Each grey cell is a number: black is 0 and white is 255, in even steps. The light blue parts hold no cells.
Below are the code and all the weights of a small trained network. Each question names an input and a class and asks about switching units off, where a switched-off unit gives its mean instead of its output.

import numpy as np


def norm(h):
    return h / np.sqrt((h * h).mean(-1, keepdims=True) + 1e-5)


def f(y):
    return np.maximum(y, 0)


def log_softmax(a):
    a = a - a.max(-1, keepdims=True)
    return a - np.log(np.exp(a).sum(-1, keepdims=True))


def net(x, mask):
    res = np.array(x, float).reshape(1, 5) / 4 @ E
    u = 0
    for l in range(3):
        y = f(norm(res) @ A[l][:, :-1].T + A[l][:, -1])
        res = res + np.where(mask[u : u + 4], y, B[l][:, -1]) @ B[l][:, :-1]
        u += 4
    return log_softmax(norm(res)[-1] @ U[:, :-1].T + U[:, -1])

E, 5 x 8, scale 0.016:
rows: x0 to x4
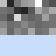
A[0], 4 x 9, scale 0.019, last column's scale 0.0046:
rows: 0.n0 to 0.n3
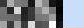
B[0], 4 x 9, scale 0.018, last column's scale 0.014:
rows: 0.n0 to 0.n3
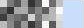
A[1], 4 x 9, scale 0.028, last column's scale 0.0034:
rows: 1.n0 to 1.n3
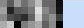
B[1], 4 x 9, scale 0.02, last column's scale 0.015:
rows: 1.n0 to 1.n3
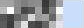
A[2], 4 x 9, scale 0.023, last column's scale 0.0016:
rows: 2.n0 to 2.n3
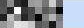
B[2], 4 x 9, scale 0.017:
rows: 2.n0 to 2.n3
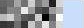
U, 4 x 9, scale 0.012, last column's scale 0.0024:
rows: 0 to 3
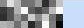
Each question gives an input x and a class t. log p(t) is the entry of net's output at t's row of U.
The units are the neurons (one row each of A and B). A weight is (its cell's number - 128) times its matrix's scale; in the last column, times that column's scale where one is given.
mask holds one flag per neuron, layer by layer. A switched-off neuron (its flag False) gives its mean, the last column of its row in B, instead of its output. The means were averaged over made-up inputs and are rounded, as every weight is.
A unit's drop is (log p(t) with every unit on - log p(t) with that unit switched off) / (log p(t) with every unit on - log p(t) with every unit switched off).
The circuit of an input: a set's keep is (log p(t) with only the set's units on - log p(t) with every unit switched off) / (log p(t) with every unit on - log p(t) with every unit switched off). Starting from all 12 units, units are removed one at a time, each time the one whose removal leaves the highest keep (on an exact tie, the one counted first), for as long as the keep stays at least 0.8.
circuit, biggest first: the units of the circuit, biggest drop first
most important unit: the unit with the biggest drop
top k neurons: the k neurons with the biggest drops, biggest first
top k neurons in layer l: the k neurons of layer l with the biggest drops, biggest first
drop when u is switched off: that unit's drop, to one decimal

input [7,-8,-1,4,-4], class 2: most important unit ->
2.n3
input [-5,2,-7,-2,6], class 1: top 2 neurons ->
[1.n3; 1.n1]
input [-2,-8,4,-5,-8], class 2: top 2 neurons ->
[2.n3; 0.n3]
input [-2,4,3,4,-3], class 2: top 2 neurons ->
[0.n2; 1.n3]
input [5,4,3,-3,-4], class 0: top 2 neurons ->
[1.n1; 0.n3]
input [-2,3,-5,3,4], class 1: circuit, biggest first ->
[1.n3; 0.n1]
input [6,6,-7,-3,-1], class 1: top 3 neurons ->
[1.n3; 0.n1; 2.n2]
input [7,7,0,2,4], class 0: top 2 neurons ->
[1.n1; 2.n3]
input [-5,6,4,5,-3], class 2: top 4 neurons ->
[0.n2; 1.n1; 1.n3; 2.n0]
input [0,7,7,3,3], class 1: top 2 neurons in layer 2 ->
[2.n1; 2.n3]
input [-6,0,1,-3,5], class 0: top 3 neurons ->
[2.n2; 0.n0; 1.n2]
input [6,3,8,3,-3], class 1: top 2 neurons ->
[0.n1; 2.n1]
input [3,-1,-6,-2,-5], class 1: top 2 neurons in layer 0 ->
[0.n1; 0.n3]
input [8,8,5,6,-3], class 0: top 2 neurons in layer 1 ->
[1.n1; 1.n0]
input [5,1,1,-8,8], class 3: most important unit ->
0.n3
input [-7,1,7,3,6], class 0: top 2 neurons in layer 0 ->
[0.n0; 0.n2]
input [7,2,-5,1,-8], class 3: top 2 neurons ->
[0.n0; 2.n2]
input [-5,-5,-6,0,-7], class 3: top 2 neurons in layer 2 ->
[2.n1; 2.n3]
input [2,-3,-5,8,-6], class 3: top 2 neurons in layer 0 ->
[0.n0; 0.n2]
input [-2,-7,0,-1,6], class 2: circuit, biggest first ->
[2.n3]
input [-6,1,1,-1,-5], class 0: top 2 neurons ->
[2.n2; 0.n3]
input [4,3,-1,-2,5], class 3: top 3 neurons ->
[0.n3; 2.n2; 0.n1]
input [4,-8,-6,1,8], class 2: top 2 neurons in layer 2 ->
[2.n3; 2.n1]
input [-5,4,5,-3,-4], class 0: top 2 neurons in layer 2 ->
[2.n2; 2.n3]
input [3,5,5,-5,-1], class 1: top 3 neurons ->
[0.n1; 2.n1; 2.n3]
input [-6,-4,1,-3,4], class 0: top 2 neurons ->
[2.n2; 0.n0]
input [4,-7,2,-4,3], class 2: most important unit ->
2.n3
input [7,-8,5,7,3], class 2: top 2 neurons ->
[2.n3; 2.n2]
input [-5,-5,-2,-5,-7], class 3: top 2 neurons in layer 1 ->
[1.n1; 1.n2]
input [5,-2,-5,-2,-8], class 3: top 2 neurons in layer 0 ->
[0.n0; 0.n1]
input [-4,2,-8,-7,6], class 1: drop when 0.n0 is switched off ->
0.2
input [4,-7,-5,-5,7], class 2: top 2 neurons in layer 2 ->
[2.n3; 2.n1]
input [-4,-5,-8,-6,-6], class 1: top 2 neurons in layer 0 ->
[0.n1; 0.n3]
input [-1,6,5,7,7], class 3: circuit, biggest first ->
[0.n3]
